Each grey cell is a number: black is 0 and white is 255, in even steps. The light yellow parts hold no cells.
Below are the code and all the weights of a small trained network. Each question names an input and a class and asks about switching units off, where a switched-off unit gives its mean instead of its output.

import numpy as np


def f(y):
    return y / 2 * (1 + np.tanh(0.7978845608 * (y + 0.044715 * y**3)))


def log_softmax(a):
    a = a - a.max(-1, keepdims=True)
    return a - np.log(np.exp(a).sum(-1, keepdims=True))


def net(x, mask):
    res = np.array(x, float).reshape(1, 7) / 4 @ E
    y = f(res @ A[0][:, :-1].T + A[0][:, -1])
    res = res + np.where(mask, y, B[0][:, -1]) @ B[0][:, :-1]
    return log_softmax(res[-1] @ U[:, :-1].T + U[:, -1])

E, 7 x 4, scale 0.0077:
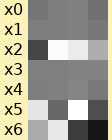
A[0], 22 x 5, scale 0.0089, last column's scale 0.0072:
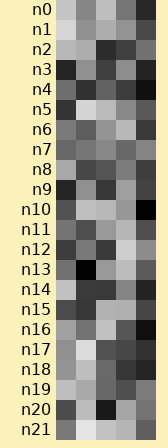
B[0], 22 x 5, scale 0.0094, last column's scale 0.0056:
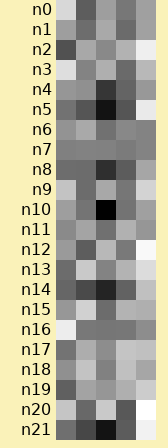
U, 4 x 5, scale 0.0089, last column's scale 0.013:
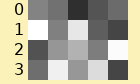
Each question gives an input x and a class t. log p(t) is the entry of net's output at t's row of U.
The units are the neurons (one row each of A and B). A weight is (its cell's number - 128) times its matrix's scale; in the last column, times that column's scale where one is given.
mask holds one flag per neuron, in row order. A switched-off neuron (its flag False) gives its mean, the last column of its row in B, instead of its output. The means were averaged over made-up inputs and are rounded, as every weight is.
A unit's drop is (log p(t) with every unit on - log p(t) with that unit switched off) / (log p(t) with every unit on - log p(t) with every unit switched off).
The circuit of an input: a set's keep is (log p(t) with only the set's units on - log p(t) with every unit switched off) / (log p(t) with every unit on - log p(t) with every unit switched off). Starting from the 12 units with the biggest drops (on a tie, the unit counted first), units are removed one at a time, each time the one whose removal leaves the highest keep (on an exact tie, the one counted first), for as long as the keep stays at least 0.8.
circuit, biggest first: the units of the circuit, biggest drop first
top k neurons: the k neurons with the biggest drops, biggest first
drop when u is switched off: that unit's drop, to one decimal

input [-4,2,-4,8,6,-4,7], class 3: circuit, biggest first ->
n2, n17
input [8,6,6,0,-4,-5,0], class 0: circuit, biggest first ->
n5, n21
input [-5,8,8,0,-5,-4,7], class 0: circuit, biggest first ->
n5
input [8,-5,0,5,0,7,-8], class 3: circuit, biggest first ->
n13, n15
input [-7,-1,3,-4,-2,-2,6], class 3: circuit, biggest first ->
n17, n18
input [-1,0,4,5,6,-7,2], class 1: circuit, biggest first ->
n20, n3
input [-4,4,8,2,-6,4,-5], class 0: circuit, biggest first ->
n21, n5
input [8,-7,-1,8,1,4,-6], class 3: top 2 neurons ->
n13, n15
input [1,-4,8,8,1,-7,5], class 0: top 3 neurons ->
n5, n21, n10
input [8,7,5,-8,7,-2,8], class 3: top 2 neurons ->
n17, n18
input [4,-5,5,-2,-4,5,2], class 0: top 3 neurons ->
n21, n5, n20
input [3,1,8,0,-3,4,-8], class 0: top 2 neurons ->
n21, n5
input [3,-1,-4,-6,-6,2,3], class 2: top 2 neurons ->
n21, n5
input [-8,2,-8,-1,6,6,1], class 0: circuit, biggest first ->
n14
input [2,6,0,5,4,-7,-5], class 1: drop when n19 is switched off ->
0.0
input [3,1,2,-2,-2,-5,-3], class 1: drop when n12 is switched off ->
0.1
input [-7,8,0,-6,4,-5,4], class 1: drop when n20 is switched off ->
0.4
